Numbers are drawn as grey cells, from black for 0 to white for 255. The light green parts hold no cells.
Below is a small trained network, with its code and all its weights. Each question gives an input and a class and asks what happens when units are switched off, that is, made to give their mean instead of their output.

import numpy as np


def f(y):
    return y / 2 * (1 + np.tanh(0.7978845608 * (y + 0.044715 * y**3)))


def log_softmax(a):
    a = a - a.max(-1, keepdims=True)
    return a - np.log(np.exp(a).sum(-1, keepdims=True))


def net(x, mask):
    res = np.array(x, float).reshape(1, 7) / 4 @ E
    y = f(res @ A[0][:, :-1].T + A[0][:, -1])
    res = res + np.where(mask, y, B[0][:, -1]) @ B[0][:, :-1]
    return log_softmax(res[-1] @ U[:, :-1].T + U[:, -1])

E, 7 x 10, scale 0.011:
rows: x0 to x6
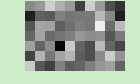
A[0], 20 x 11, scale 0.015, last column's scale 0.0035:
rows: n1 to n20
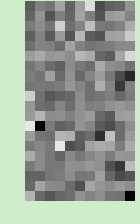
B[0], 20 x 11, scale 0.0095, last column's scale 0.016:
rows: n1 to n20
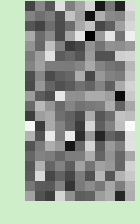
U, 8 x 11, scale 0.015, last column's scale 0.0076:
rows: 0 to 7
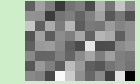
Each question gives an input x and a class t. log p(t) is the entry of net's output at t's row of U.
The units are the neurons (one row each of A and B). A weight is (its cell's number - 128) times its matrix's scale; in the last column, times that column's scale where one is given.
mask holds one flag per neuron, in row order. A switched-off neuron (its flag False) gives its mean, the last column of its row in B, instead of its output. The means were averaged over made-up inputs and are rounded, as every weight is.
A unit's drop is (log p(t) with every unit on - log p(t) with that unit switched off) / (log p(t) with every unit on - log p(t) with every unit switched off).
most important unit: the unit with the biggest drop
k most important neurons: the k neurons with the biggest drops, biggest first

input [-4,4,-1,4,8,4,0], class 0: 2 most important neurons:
(n1; n9)
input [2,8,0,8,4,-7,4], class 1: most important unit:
n13
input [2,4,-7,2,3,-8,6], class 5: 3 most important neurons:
(n13; n20; n10)
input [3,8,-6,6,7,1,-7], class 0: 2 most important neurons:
(n9; n18)
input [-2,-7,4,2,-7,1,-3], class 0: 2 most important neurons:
(n4; n2)
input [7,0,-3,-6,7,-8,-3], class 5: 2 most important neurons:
(n13; n8)
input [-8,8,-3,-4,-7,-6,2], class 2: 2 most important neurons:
(n13; n4)
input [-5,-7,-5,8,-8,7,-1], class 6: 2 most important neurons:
(n4; n13)
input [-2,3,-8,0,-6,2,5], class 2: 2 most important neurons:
(n14; n4)
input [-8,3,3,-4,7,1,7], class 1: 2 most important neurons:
(n13; n15)
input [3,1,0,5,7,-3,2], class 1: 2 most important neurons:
(n13; n4)
